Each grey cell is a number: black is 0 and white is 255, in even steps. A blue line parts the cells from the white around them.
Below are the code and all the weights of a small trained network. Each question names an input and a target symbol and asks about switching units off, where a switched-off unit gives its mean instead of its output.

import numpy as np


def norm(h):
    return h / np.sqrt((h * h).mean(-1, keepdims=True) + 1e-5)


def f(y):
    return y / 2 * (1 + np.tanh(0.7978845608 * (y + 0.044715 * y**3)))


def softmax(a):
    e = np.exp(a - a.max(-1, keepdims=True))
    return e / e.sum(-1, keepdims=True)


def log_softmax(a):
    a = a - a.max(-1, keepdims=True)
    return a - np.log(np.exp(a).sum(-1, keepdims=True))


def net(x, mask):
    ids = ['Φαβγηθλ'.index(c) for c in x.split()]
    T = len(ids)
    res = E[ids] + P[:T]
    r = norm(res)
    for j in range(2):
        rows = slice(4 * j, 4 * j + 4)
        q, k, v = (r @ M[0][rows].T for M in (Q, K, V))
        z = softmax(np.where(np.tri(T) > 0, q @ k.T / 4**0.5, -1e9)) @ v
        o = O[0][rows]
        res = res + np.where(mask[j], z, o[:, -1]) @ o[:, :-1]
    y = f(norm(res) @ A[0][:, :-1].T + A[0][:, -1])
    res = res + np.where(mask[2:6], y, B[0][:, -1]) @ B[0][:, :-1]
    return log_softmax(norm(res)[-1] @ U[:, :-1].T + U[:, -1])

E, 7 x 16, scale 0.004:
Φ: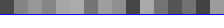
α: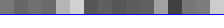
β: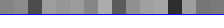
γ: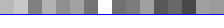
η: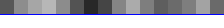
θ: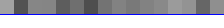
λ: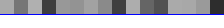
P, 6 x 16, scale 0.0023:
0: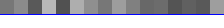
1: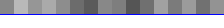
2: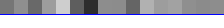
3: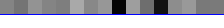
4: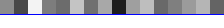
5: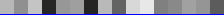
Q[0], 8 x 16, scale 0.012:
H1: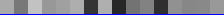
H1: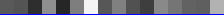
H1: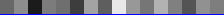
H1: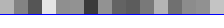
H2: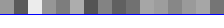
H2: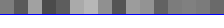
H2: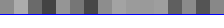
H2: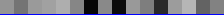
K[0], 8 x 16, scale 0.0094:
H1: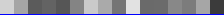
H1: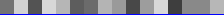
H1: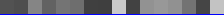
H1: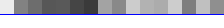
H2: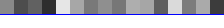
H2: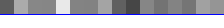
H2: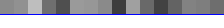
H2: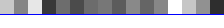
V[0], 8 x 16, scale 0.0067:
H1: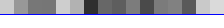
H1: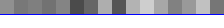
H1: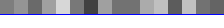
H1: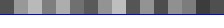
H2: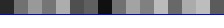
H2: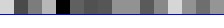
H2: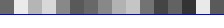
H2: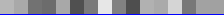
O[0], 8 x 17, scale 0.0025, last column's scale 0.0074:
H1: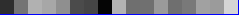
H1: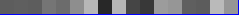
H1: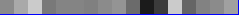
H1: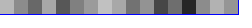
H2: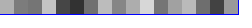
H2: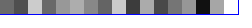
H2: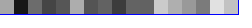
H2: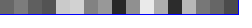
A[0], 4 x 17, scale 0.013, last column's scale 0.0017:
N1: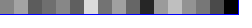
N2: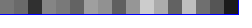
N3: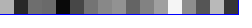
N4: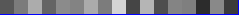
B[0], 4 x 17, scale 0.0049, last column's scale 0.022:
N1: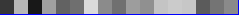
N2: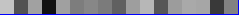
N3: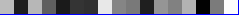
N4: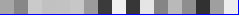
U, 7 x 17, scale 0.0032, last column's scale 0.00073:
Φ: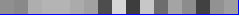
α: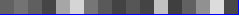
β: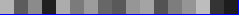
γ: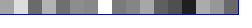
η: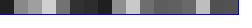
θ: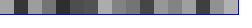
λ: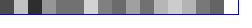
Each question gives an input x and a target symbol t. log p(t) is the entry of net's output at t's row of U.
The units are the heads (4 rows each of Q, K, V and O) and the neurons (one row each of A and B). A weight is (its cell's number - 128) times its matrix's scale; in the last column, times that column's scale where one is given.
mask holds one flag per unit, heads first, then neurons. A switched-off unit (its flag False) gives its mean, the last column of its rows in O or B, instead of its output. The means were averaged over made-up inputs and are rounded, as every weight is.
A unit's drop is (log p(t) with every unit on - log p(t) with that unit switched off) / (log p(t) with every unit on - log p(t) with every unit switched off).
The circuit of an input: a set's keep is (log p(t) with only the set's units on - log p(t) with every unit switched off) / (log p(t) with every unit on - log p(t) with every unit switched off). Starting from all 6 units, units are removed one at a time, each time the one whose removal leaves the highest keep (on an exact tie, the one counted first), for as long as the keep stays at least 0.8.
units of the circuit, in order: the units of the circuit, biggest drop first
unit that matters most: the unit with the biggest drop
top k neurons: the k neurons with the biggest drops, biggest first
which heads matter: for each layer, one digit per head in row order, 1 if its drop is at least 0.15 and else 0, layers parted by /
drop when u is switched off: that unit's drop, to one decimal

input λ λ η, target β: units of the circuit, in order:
(H1, N2, N3, N4)
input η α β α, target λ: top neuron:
(N1)
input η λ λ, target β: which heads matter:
01
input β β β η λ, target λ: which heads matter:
11
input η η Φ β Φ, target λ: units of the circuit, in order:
(H2, H1, N1, N3)
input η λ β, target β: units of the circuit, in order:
(H2, N2, N3)
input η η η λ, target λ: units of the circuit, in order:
(H2, N3, N1, N4)
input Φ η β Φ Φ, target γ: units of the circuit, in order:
(H2, N3, N4, H1)
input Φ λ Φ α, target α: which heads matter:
01
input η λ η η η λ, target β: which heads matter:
01
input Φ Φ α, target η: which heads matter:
11
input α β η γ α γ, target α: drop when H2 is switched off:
1.0
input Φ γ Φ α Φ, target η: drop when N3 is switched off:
0.6
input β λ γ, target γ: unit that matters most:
H2
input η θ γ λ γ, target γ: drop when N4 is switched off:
0.9
